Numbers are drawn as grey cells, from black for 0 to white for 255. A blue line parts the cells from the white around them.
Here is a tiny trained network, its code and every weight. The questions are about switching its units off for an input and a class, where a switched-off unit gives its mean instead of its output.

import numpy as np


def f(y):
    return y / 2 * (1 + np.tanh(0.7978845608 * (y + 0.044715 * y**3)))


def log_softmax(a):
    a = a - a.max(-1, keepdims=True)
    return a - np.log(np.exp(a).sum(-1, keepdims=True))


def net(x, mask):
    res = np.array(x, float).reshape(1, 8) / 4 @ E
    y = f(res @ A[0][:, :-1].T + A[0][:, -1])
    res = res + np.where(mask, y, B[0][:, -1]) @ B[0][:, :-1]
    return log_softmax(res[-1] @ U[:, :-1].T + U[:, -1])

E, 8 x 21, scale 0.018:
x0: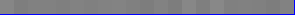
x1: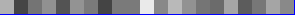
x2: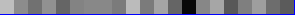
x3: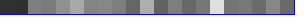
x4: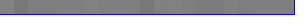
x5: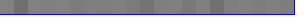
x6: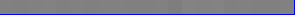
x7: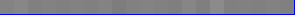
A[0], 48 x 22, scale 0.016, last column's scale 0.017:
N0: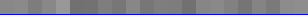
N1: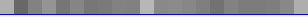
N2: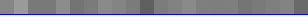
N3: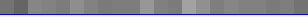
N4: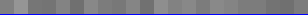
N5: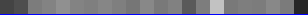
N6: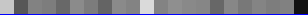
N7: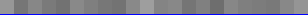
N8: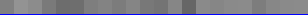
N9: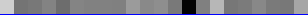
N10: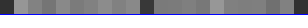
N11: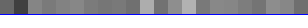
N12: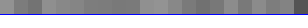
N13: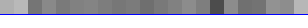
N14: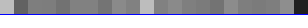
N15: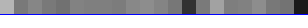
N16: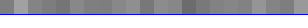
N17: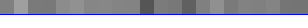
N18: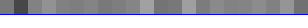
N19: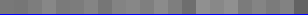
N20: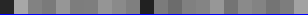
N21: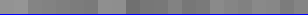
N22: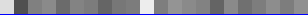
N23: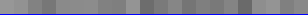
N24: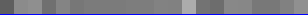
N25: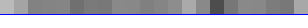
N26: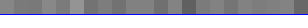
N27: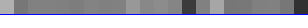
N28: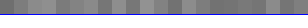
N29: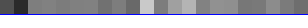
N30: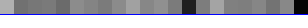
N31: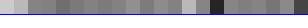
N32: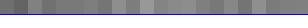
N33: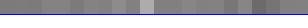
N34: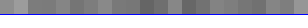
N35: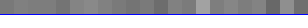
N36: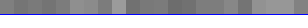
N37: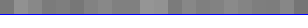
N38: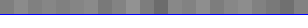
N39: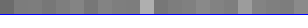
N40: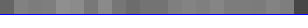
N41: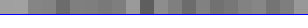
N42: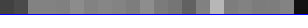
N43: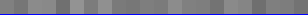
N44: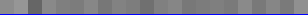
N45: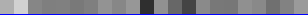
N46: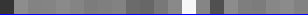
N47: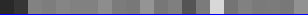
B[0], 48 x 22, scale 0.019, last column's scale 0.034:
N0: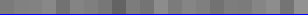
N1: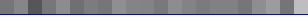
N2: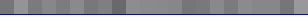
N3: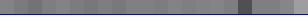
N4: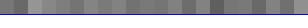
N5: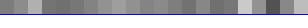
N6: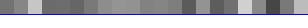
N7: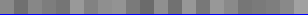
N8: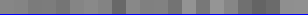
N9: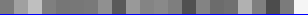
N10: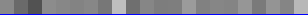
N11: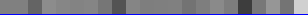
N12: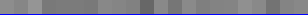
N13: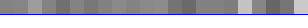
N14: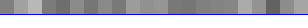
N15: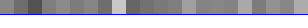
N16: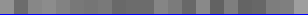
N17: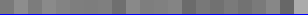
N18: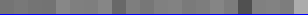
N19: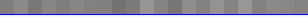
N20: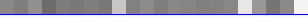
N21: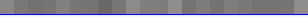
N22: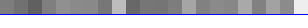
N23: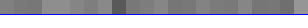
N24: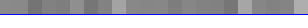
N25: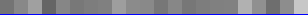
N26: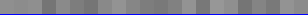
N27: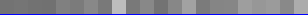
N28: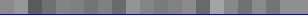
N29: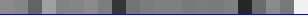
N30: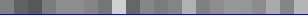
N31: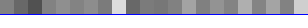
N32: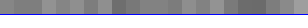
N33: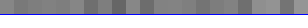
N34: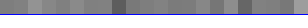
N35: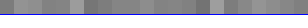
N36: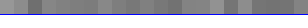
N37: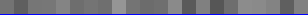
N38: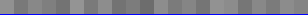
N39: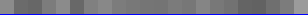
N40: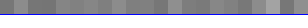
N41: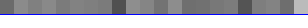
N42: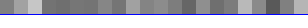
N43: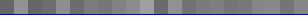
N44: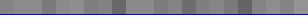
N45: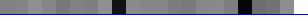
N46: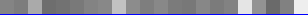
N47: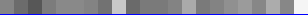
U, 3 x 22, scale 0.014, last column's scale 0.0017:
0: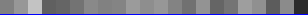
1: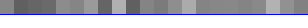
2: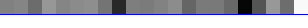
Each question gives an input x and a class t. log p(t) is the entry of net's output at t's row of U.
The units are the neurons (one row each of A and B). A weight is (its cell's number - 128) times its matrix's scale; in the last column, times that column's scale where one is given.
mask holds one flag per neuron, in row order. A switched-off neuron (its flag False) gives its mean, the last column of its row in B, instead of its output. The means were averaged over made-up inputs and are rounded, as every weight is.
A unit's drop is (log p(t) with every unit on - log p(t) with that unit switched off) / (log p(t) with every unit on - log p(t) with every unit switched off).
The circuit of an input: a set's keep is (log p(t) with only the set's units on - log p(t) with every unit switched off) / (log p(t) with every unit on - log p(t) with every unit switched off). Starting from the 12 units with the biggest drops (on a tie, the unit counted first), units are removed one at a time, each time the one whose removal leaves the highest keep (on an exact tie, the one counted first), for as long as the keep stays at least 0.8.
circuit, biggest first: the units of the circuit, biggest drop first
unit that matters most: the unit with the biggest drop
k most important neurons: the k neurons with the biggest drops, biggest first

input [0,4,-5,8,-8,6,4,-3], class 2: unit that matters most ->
N29
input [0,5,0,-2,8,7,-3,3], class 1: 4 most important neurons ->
(N22 N9 N42 N46)
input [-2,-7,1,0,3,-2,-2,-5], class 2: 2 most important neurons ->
(N45 N46)
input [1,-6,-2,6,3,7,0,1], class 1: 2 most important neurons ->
(N47 N9)
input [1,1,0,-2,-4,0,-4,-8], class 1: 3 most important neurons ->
(N9 N6 N42)
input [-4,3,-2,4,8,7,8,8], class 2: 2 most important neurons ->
(N29 N20)
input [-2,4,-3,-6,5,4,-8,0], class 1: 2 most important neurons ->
(N31 N9)
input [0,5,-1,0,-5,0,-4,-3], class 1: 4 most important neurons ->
(N45 N22 N9 N41)
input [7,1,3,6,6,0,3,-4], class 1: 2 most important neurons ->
(N47 N6)
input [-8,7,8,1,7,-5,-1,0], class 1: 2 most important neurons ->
(N30 N22)
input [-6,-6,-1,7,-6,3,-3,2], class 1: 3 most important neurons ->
(N47 N9 N10)
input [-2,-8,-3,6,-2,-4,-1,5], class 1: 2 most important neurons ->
(N47 N10)
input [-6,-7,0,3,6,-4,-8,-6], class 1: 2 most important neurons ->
(N9 N10)
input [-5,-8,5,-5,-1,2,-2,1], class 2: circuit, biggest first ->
(N45)
